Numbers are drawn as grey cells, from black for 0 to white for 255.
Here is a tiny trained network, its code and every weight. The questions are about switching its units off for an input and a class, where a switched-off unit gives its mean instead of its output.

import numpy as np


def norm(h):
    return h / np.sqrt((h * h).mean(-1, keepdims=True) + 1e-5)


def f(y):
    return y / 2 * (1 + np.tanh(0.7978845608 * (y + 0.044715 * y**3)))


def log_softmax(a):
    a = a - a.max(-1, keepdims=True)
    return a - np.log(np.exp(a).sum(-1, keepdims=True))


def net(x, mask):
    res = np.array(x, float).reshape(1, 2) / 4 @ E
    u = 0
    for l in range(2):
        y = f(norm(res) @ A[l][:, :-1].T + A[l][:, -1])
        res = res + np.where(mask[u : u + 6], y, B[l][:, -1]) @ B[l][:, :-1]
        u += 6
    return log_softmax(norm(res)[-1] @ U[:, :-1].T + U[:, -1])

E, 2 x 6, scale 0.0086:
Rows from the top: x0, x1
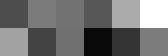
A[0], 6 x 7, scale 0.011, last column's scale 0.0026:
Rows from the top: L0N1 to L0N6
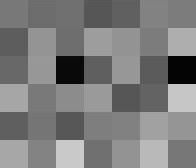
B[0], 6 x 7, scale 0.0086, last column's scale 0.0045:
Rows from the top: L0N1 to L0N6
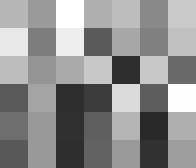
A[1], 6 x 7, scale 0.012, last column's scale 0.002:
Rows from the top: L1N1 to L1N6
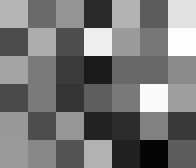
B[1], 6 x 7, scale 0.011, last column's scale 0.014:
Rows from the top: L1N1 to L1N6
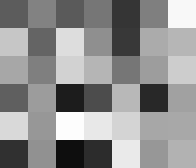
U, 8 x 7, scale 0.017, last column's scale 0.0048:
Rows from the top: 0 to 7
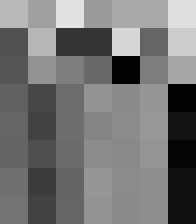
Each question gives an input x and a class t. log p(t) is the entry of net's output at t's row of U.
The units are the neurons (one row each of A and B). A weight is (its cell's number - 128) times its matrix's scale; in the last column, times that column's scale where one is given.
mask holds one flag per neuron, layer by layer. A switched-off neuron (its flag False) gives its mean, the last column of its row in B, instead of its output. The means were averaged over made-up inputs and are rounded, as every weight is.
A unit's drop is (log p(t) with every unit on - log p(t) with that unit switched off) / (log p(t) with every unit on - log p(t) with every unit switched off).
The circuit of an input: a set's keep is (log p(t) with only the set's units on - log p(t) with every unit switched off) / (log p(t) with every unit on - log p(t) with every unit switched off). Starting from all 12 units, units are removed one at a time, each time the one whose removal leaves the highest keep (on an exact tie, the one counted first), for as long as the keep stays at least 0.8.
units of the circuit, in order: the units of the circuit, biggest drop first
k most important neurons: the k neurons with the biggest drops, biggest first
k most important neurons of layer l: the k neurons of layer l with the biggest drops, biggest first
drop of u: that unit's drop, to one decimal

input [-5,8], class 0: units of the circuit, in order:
(L1N5)
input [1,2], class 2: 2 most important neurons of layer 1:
(L1N6; L1N4)
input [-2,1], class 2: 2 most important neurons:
(L0N4; L1N5)
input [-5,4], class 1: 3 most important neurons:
(L1N6; L0N2; L1N2)
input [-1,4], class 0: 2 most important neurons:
(L1N5; L0N5)
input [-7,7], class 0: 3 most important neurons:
(L1N5; L1N3; L0N5)
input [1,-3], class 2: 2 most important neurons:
(L1N5; L1N6)
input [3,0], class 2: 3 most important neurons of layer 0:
(L0N5; L0N4; L0N6)
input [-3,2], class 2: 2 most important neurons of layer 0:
(L0N4; L0N5)
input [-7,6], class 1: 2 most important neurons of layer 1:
(L1N6; L1N2)
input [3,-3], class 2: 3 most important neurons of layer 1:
(L1N5; L1N6; L1N3)
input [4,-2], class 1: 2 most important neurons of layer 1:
(L1N4; L1N5)
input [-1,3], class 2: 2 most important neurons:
(L0N1; L1N1)
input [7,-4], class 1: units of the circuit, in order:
(L1N4)
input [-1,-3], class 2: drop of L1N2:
0.1
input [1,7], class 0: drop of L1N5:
0.3
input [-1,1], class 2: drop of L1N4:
0.0
